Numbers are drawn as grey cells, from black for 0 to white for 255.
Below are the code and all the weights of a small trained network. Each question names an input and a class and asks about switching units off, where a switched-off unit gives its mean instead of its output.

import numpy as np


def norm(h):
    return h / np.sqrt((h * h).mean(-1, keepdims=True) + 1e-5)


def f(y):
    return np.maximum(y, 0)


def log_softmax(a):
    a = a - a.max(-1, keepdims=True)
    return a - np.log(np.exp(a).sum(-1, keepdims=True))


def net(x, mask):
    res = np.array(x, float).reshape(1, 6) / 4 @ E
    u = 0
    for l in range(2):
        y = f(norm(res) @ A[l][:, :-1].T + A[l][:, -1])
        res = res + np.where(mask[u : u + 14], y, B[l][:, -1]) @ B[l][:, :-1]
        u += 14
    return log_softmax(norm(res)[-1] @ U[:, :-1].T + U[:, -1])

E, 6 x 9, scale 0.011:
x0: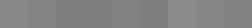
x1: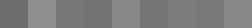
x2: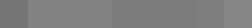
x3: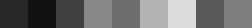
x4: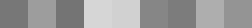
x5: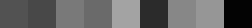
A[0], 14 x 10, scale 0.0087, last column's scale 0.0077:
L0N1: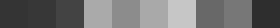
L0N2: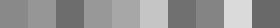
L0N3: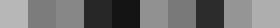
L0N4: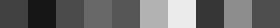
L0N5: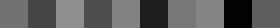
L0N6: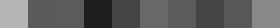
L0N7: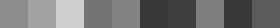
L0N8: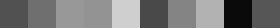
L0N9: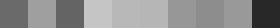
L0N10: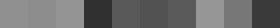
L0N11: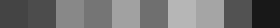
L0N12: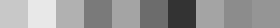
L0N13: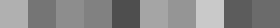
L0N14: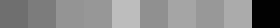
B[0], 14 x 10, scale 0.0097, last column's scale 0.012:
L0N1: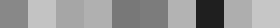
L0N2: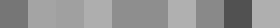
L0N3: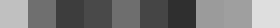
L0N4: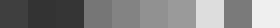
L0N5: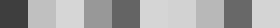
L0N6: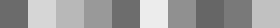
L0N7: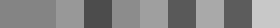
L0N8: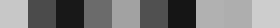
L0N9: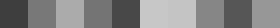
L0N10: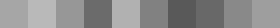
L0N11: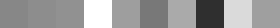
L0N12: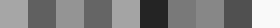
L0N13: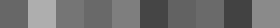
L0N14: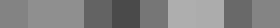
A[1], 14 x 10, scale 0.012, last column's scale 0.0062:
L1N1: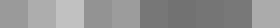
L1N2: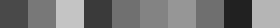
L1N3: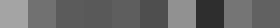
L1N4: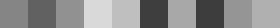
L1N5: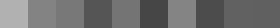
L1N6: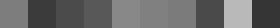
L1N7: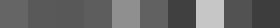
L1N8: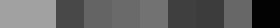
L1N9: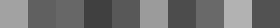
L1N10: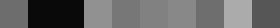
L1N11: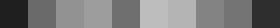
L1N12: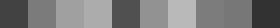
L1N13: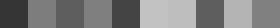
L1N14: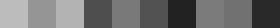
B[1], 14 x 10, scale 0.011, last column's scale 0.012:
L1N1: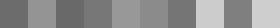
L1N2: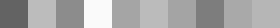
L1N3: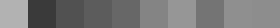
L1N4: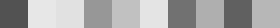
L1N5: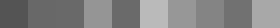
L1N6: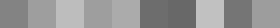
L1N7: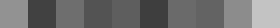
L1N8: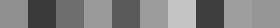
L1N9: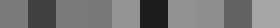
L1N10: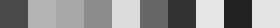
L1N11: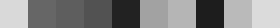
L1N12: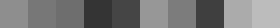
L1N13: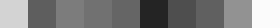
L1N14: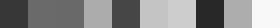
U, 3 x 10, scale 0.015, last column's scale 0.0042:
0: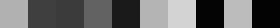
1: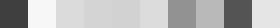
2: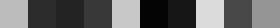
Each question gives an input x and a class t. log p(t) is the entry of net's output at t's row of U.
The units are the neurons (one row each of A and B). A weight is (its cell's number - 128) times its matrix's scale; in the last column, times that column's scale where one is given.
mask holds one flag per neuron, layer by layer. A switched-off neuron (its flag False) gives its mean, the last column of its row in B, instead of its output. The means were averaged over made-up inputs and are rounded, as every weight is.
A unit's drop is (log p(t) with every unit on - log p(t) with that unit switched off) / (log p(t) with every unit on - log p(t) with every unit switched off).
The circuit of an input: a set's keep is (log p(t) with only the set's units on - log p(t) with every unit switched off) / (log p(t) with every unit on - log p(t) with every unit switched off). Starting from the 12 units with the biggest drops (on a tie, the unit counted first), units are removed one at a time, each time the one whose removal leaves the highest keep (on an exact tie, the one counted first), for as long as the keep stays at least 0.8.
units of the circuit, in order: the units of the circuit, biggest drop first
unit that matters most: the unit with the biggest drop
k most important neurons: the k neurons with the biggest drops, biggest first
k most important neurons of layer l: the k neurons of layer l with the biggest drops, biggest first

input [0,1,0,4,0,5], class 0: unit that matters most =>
L0N5
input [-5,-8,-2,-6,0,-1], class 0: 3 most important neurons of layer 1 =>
(L1N14, L1N10, L1N4)
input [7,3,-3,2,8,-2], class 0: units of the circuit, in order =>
(L0N9, L1N11)
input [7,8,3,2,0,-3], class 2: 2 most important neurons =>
(L0N5, L0N6)
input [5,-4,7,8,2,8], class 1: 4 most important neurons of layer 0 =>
(L0N11, L0N8, L0N1, L0N6)
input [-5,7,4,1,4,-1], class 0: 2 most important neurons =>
(L0N9, L0N12)
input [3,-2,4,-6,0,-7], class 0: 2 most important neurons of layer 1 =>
(L1N10, L1N14)
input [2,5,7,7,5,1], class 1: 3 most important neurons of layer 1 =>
(L1N4, L1N10, L1N14)
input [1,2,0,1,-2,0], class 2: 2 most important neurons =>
(L0N3, L1N14)
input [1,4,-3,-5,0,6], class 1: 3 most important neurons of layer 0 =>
(L0N5, L0N3, L0N4)
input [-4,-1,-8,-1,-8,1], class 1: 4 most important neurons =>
(L0N6, L0N5, L0N8, L1N11)
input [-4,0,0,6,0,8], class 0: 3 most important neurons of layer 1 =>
(L1N11, L1N12, L1N13)
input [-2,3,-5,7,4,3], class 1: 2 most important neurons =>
(L1N4, L1N10)
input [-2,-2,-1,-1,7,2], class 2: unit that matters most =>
L0N8
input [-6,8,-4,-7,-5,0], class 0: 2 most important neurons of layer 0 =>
(L0N3, L0N5)
